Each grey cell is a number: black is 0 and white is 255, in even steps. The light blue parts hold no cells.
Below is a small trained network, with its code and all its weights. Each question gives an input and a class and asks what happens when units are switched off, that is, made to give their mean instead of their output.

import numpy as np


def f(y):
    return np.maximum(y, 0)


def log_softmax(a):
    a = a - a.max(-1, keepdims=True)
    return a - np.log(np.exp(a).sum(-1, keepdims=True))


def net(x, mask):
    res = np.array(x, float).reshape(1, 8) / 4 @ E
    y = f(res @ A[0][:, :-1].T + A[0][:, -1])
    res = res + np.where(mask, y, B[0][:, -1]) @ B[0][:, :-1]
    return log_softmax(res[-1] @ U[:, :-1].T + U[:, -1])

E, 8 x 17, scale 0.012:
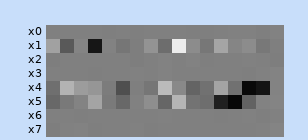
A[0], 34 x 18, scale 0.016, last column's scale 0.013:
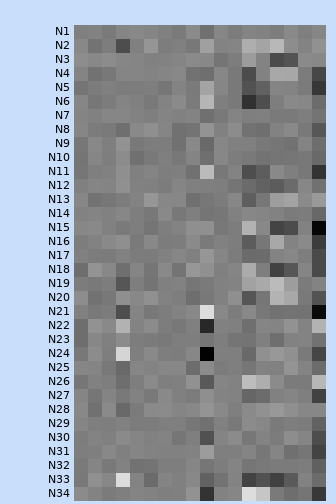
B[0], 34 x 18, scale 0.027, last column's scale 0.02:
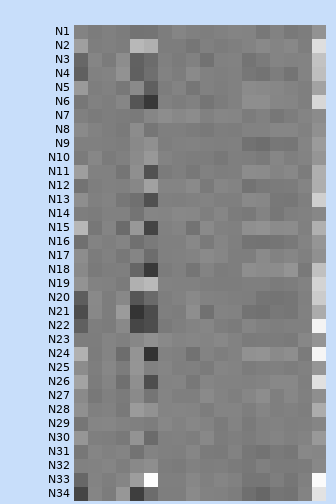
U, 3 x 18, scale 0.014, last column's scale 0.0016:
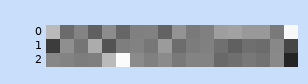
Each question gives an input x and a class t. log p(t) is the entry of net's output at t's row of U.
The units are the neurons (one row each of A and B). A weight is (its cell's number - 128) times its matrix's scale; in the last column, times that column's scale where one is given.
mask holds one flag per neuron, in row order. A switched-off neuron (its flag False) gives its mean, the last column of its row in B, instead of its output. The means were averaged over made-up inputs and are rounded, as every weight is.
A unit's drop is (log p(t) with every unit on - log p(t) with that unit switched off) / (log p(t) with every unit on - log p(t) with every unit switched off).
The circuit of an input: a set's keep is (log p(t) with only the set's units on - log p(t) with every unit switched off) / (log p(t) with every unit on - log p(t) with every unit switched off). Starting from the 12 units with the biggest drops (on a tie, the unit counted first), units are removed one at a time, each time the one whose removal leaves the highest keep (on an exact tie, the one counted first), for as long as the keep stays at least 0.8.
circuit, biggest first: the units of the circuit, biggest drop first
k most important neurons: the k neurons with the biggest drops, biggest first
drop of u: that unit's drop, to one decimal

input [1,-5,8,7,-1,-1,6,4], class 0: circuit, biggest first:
[N24]
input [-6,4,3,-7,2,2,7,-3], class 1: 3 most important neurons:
[N24, N21, N26]
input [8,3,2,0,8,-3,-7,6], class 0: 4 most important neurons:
[N15, N18, N22, N20]
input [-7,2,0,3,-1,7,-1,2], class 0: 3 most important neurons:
[N34, N11, N5]
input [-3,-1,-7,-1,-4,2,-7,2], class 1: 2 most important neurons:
[N24, N26]
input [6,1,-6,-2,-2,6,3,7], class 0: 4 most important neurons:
[N34, N11, N22, N21]
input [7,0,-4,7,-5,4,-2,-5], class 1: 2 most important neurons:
[N24, N20]
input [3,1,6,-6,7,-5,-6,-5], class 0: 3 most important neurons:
[N15, N26, N18]
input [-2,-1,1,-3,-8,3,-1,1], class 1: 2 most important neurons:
[N20, N4]
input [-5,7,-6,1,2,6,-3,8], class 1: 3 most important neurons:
[N21, N24, N26]
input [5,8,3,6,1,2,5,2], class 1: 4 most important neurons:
[N21, N24, N26, N15]
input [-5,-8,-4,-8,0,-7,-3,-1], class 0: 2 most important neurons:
[N24, N26]
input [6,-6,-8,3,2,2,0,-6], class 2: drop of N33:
0.6
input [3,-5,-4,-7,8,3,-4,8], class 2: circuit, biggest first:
[N33]
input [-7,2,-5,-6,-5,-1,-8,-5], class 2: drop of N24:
0.2
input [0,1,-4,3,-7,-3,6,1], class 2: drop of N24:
0.2
